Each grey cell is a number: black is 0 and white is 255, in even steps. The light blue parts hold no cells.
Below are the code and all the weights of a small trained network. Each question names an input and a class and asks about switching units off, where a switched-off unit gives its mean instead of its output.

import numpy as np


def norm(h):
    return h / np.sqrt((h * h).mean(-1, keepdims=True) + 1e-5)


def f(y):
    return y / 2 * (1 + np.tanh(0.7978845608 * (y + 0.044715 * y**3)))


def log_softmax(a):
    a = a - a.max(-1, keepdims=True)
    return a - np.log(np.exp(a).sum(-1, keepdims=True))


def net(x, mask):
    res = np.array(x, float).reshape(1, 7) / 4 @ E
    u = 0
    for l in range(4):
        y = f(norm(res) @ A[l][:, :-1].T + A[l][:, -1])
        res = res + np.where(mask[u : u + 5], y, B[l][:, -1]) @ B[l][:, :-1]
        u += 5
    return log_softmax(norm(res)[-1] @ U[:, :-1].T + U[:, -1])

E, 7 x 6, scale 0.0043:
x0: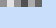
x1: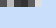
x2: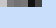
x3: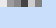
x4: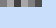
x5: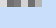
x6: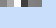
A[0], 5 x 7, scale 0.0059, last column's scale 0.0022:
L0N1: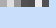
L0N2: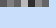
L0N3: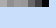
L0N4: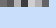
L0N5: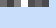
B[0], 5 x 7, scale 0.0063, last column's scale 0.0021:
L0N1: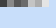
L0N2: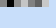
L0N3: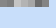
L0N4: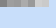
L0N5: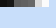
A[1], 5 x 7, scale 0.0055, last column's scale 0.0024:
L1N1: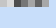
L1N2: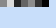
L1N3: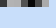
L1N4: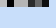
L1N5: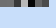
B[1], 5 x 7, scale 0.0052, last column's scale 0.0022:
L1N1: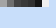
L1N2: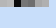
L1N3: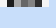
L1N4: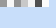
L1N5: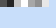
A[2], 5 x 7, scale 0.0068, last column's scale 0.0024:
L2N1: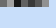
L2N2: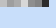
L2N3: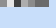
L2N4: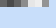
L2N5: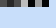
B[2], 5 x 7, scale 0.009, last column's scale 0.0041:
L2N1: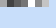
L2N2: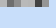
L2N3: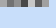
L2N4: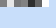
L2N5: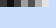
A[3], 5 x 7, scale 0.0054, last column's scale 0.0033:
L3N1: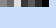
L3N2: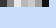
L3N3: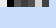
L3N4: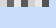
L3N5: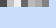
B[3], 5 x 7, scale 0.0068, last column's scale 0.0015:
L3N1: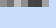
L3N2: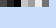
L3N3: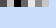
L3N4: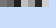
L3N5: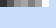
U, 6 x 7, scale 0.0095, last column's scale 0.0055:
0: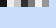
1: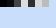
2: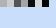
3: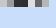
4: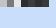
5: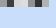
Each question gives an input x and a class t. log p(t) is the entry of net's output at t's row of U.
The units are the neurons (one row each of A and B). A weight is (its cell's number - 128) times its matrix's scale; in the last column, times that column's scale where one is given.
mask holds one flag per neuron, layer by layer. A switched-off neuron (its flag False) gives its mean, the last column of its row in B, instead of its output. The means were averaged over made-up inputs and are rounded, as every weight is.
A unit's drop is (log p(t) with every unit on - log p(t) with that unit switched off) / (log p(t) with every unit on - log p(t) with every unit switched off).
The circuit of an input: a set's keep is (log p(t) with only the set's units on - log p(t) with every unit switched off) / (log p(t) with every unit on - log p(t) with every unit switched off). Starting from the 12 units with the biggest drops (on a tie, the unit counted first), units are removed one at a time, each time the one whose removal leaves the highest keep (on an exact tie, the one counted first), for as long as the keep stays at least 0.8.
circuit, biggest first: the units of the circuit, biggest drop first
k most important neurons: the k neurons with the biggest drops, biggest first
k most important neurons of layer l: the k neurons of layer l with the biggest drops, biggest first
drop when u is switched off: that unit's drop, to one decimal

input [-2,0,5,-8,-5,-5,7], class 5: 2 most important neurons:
L1N3, L2N4
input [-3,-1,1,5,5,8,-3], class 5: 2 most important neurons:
L1N4, L2N2
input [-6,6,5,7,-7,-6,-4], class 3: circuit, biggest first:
L0N5, L2N5
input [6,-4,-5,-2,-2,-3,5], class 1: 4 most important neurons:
L3N2, L2N4, L3N5, L0N4
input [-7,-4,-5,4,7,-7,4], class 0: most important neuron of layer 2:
L2N5
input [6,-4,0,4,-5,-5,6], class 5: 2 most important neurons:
L2N4, L3N4
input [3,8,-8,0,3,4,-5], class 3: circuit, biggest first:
L0N5, L2N3
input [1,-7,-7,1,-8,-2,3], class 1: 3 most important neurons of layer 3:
L3N2, L3N5, L3N4
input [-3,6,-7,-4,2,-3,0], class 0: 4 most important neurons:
L2N4, L0N5, L1N1, L1N5
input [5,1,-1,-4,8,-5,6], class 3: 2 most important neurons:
L1N2, L2N1
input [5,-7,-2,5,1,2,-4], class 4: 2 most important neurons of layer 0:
L0N1, L0N3
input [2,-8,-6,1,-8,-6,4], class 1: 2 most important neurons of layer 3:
L3N2, L3N5
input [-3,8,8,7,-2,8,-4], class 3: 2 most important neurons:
L0N5, L3N3
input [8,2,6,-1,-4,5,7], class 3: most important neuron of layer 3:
L3N4
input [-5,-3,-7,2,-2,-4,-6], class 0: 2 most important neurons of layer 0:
L0N2, L0N4
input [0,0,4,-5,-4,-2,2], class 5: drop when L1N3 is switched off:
0.5
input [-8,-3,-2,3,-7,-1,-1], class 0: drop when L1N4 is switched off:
0.1
